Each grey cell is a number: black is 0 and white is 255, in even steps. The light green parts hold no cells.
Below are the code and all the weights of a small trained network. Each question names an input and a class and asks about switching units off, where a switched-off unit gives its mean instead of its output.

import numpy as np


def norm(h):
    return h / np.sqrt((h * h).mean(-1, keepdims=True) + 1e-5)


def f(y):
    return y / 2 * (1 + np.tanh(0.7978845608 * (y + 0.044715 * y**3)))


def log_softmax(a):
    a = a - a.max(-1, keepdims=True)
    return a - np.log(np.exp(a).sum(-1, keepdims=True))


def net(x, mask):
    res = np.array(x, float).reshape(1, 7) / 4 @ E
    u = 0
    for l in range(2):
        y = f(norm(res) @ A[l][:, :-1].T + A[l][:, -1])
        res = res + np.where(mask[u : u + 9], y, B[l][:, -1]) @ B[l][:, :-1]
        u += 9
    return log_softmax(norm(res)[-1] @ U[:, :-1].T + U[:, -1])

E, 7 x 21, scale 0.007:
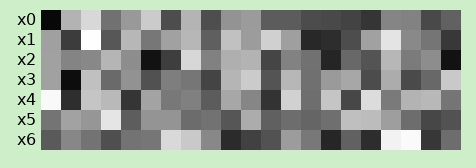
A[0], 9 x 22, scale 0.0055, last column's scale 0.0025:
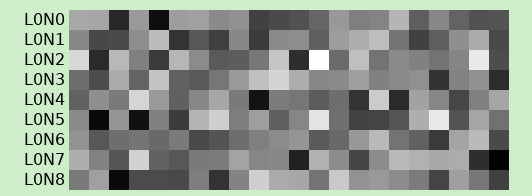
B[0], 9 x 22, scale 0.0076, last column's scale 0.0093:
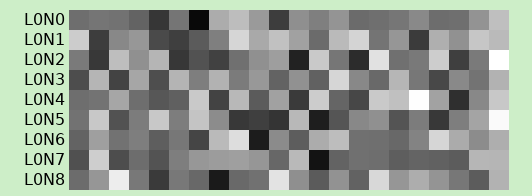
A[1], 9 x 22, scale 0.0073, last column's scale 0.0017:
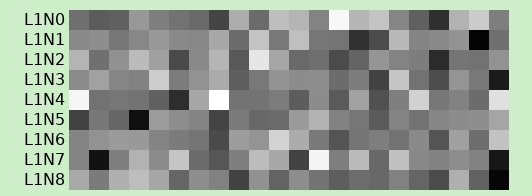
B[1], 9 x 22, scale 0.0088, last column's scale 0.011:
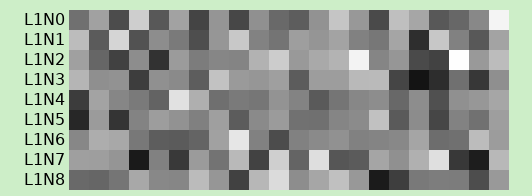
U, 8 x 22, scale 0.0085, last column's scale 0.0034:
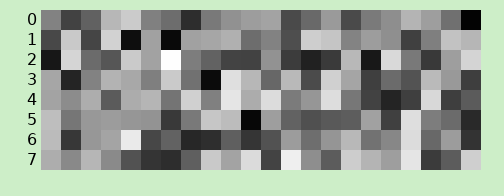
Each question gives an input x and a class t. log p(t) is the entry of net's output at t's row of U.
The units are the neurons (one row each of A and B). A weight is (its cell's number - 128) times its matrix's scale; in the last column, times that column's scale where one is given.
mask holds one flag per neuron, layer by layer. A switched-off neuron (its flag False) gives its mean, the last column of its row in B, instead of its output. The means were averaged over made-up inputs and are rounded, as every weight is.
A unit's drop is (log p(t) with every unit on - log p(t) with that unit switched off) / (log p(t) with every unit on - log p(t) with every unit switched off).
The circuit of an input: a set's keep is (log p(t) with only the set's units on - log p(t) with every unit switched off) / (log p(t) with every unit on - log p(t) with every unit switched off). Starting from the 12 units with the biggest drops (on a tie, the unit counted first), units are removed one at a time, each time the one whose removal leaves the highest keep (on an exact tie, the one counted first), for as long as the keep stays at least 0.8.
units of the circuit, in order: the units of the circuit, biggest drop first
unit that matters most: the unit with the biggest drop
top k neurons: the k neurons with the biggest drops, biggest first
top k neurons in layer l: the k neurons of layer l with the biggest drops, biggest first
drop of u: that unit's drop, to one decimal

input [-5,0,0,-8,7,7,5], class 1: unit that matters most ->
L0N0
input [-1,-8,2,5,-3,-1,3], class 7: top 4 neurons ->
(L0N4; L0N5; L0N7; L0N3)
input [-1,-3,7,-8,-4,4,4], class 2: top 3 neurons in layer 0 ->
(L0N4; L0N2; L0N7)
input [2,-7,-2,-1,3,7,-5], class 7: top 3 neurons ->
(L0N5; L0N7; L1N7)
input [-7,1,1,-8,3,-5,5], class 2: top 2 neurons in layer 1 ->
(L1N0; L1N2)
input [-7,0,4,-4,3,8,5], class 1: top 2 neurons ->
(L0N0; L0N5)
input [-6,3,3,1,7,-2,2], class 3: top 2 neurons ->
(L0N2; L1N2)
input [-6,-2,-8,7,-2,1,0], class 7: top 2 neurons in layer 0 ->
(L0N2; L0N5)
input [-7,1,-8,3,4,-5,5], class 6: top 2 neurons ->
(L0N2; L0N5)
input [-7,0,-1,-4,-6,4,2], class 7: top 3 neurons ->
(L0N4; L0N5; L0N8)
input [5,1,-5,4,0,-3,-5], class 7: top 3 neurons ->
(L0N5; L1N7; L0N2)
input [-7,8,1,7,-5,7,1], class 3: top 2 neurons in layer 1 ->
(L1N2; L1N0)
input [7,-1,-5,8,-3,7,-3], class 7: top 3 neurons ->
(L0N5; L0N7; L1N7)
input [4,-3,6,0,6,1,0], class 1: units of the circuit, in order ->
(L0N7)
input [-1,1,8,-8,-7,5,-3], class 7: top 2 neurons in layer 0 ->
(L0N5; L0N4)
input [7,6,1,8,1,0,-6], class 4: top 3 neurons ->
(L1N2; L0N4; L0N3)
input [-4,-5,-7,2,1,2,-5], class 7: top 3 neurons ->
(L0N5; L0N2; L1N7)
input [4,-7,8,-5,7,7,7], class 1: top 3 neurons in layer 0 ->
(L0N0; L0N5; L0N2)
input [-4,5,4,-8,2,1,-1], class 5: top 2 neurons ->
(L1N1; L0N7)
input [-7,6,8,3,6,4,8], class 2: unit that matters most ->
L0N7
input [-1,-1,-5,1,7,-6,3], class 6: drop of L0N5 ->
0.5
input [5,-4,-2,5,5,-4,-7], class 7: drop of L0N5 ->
0.0
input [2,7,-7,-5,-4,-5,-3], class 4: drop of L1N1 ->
0.1
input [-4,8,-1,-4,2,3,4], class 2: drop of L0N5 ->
0.2
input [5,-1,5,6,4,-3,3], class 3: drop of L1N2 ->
0.4
